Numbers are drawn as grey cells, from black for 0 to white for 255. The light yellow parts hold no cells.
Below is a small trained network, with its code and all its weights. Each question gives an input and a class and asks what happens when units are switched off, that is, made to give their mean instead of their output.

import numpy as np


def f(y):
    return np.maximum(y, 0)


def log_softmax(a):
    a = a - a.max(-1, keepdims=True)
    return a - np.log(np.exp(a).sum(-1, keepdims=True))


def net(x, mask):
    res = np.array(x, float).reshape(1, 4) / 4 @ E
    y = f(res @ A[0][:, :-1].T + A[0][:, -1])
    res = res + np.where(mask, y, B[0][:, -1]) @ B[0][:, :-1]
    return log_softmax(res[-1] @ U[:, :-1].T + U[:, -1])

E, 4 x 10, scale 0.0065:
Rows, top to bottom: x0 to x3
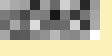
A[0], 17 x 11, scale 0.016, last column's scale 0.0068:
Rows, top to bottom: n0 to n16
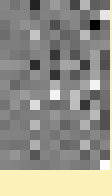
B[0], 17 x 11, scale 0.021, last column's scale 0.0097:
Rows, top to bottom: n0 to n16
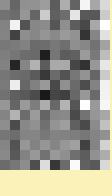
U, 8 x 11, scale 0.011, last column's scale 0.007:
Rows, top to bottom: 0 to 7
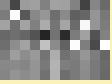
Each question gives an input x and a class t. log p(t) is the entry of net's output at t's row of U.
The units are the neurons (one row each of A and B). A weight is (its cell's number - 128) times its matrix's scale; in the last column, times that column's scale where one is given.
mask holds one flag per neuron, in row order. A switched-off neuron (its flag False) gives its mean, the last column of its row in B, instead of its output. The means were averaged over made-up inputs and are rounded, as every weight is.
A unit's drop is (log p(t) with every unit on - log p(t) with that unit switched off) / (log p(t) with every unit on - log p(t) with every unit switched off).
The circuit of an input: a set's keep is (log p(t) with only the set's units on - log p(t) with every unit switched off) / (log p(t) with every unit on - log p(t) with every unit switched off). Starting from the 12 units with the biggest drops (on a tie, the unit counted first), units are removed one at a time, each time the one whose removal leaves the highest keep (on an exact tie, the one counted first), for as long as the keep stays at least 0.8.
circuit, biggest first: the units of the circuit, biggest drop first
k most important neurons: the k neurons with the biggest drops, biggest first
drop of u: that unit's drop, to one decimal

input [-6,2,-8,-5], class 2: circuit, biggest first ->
[n0]
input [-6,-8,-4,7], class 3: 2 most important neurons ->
[n9 n2]
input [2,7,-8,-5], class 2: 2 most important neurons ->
[n0 n9]
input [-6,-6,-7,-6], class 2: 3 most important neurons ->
[n0 n8 n6]
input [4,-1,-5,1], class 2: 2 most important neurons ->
[n0 n3]
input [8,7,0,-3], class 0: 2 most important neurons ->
[n6 n9]
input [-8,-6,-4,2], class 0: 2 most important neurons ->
[n3 n14]
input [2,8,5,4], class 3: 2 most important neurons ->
[n7 n5]
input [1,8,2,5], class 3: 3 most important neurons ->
[n7 n5 n2]
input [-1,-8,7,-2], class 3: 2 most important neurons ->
[n9 n0]
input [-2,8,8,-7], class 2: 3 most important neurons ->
[n10 n9 n8]
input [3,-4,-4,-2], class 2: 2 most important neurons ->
[n0 n7]
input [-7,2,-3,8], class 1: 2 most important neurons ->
[n8 n6]
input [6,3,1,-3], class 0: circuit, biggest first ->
[n6]
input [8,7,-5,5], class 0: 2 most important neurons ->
[n6 n9]
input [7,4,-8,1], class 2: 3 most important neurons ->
[n0 n3 n14]
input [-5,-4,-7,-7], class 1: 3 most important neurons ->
[n2 n10 n6]
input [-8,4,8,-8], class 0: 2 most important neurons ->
[n3 n12]
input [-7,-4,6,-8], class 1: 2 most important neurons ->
[n2 n6]
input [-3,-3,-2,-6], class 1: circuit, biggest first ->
[n2]
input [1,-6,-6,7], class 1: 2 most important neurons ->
[n8 n10]
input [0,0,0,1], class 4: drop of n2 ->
0.1
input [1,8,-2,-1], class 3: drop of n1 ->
0.0
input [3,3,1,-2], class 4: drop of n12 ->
0.2
